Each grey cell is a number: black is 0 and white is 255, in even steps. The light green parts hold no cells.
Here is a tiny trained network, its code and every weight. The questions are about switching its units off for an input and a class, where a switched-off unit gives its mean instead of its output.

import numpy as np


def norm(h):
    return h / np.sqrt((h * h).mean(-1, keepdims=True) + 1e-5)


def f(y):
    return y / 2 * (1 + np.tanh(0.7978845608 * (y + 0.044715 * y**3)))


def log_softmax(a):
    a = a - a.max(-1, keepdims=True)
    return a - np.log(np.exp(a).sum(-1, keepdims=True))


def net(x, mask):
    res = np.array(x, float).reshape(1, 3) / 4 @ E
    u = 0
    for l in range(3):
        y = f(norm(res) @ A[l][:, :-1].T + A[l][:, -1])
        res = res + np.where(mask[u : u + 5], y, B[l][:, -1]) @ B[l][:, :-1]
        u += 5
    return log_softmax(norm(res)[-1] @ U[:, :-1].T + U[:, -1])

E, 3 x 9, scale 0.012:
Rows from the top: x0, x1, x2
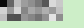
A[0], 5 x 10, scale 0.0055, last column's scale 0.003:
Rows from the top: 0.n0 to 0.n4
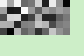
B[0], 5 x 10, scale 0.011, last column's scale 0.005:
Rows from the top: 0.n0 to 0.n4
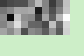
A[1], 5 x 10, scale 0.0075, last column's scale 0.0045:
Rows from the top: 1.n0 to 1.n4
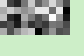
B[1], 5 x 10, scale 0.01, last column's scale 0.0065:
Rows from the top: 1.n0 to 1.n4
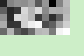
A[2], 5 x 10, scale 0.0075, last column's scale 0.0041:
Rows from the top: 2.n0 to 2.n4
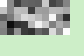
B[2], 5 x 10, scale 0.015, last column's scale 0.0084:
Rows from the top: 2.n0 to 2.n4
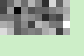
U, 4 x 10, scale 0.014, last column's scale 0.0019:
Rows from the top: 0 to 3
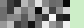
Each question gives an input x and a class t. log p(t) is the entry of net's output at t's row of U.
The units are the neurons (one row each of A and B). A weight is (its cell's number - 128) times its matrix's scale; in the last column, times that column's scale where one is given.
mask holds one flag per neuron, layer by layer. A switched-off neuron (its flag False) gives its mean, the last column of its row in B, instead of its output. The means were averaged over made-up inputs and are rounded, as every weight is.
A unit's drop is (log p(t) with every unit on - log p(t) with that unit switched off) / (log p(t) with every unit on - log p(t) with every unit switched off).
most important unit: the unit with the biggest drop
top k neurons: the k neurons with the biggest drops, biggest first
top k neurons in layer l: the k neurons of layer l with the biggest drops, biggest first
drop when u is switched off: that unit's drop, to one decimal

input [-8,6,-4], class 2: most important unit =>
2.n0
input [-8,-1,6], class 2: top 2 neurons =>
(2.n0; 0.n2)
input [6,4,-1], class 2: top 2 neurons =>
(1.n4; 1.n3)
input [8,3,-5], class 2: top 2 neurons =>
(2.n4; 1.n0)
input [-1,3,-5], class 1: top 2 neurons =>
(0.n2; 2.n3)
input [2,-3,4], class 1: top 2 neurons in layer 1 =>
(1.n2; 1.n0)
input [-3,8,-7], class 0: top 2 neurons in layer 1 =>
(1.n1; 1.n4)
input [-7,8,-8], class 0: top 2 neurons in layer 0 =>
(0.n1; 0.n4)
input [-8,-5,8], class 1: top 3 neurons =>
(1.n2; 1.n0; 0.n4)
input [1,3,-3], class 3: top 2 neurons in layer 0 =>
(0.n2; 0.n1)
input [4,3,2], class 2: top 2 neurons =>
(1.n4; 0.n2)
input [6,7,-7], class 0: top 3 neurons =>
(1.n1; 0.n1; 0.n3)
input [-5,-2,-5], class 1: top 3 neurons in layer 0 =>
(0.n2; 0.n4; 0.n3)
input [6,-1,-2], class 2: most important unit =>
2.n3
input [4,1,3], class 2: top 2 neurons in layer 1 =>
(1.n3; 1.n1)
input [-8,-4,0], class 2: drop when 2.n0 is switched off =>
0.1
